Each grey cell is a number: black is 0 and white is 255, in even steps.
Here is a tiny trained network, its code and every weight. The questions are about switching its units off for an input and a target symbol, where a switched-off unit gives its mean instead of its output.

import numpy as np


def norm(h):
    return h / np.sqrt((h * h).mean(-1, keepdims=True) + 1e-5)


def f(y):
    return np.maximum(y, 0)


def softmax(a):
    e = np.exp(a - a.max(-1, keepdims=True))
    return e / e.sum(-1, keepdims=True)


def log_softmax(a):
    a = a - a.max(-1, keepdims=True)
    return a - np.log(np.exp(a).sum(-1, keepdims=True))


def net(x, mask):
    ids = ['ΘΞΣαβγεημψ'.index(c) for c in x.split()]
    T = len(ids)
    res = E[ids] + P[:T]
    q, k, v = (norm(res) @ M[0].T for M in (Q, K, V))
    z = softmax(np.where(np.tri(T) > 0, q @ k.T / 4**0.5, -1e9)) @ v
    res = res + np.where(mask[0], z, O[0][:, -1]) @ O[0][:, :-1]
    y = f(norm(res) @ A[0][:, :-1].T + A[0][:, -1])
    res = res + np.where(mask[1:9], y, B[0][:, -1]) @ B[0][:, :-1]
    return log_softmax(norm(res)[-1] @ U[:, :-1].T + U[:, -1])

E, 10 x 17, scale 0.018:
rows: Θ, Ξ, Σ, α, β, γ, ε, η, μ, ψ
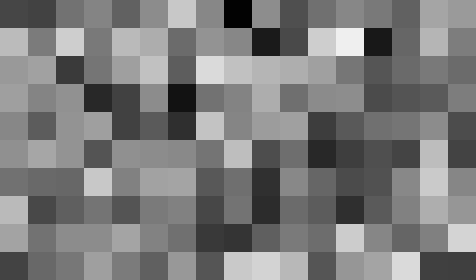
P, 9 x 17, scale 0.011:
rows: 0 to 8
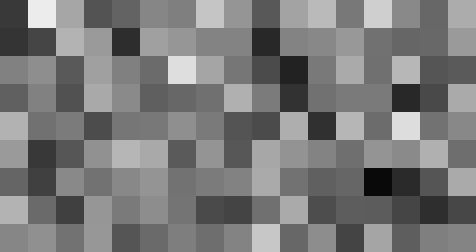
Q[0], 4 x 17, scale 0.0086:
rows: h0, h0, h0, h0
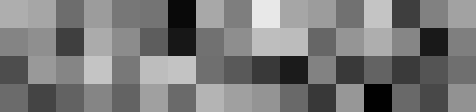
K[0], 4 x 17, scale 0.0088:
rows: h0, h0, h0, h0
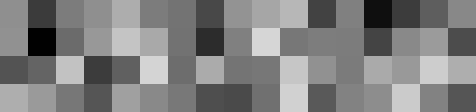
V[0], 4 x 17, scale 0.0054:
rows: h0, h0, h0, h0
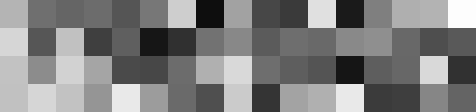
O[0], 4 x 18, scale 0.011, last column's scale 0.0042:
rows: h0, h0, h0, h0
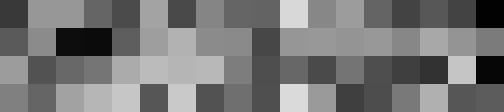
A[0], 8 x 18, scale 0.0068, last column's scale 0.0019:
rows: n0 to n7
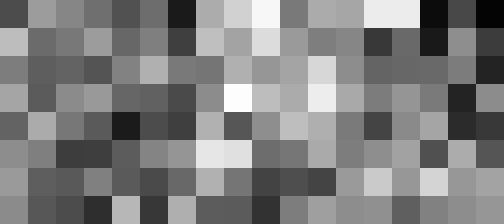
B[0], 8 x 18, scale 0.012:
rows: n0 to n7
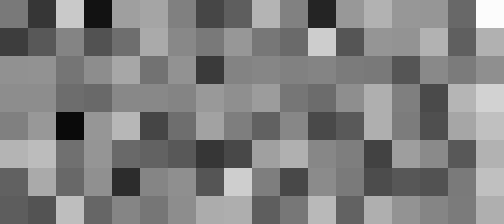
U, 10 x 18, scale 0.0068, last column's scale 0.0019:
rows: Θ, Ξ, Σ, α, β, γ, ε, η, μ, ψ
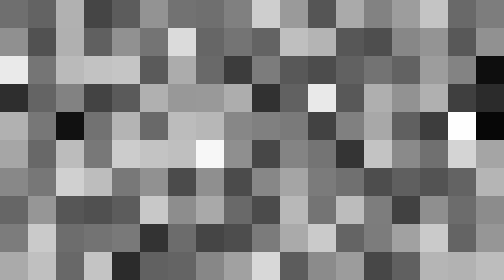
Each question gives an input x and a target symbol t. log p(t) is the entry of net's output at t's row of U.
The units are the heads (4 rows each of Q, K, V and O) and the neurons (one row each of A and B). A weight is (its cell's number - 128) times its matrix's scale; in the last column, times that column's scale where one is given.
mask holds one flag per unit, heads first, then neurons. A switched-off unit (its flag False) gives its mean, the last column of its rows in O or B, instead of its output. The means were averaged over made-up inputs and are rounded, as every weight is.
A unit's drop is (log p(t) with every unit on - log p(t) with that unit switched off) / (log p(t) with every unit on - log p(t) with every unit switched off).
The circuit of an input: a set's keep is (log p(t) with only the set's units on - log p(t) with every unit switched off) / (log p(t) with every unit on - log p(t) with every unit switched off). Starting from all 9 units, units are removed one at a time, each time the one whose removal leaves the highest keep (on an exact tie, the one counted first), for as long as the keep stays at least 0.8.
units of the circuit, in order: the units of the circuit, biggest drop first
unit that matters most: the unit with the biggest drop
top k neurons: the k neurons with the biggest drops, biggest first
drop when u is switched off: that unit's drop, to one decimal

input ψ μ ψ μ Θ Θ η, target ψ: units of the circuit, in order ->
[h0 n0]
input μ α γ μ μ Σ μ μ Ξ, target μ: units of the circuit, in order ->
[h0]
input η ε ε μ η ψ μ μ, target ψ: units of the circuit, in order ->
[h0 n0 n4]
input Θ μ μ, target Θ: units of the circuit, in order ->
[h0 n0]
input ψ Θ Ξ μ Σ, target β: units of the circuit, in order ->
[n4 n3]
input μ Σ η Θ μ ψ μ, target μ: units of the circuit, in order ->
[h0 n0]
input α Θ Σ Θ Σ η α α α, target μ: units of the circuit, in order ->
[h0 n5 n0]
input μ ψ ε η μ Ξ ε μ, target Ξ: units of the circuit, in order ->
[h0 n7]
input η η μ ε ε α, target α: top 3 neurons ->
[n1 n5 n0]
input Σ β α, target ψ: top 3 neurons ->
[n5 n0 n6]
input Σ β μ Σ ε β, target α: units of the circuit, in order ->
[n1 h0]
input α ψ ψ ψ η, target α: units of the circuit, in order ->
[n7 h0]
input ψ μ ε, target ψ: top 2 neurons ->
[n0 n6]
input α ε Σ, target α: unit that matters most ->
n1
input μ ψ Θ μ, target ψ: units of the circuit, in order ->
[n0 n4]
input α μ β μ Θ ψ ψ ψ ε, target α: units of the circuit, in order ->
[h0 n7]
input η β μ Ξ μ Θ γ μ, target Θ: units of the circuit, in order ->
[h0 n4]
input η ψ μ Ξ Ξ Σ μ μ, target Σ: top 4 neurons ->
[n1 n0 n5 n6]
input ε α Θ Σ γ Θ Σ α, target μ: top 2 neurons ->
[n5 n0]
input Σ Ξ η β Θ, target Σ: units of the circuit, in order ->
[h0]
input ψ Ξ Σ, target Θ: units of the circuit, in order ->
[n0 n4]
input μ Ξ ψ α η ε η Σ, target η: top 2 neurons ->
[n7 n1]
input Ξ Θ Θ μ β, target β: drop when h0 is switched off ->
0.2
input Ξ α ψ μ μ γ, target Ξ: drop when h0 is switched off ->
1.1
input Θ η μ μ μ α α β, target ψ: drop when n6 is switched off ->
0.3
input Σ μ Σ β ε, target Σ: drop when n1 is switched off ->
0.1
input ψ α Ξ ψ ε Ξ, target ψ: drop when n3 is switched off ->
0.0
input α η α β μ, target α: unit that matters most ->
n7
